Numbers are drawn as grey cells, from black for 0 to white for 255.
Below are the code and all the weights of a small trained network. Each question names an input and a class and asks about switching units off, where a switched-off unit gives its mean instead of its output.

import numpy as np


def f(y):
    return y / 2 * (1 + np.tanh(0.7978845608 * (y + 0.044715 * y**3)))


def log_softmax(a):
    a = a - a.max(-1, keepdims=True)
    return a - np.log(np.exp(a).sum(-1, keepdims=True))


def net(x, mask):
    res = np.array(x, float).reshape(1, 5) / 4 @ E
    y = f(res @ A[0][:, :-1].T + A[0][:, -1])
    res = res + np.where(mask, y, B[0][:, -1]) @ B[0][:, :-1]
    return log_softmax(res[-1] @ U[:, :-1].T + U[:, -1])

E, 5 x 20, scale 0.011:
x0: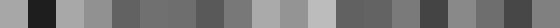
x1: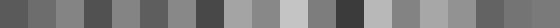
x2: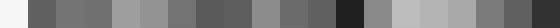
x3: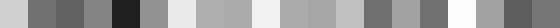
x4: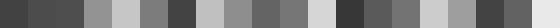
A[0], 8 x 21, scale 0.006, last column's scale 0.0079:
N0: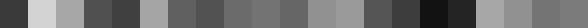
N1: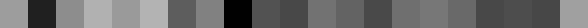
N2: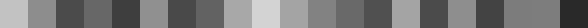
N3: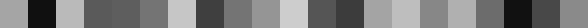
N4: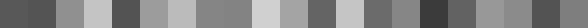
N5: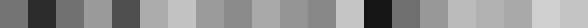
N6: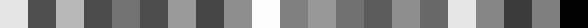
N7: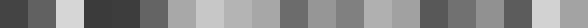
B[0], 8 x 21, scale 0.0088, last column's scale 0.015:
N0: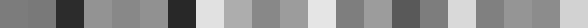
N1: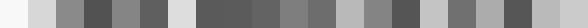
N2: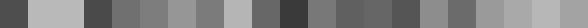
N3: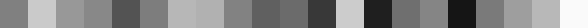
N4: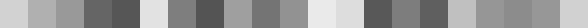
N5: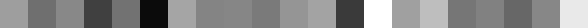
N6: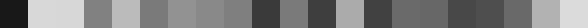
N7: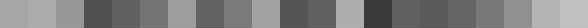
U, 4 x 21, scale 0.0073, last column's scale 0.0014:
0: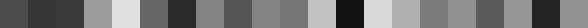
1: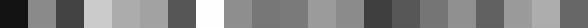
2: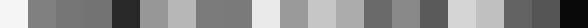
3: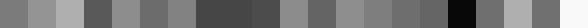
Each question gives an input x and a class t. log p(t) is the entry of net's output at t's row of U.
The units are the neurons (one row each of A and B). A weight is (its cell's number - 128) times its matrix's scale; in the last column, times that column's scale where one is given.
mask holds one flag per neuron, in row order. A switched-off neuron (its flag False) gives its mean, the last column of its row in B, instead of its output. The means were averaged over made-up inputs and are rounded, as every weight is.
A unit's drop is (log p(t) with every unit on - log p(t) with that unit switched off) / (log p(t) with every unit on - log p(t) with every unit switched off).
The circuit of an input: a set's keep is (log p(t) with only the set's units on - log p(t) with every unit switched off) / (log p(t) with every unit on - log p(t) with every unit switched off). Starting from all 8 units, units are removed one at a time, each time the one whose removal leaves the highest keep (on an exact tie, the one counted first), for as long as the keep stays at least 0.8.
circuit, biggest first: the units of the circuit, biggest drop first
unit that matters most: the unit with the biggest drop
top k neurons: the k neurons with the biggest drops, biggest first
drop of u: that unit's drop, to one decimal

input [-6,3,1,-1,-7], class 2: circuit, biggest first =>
(N6; N3)
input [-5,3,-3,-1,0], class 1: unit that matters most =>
N5
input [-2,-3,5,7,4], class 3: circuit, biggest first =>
(N6; N0)
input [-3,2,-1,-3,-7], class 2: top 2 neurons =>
(N6; N3)
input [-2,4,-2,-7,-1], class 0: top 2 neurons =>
(N3; N6)
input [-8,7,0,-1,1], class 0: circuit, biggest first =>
(N3; N6)
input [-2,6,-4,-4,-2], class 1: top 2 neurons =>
(N5; N0)
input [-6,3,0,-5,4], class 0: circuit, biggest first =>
(N3; N6)
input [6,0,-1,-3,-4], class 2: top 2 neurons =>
(N6; N0)
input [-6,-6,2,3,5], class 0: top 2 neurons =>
(N3; N4)
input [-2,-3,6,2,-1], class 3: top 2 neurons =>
(N4; N0)
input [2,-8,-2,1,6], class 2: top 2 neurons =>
(N6; N3)
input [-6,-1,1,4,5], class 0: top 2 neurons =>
(N3; N4)
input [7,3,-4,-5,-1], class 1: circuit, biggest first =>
(N0)
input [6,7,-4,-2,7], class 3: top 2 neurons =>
(N0; N7)
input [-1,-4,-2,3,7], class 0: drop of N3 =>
0.2
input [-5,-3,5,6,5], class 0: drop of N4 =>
0.3
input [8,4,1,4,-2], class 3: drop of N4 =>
0.0
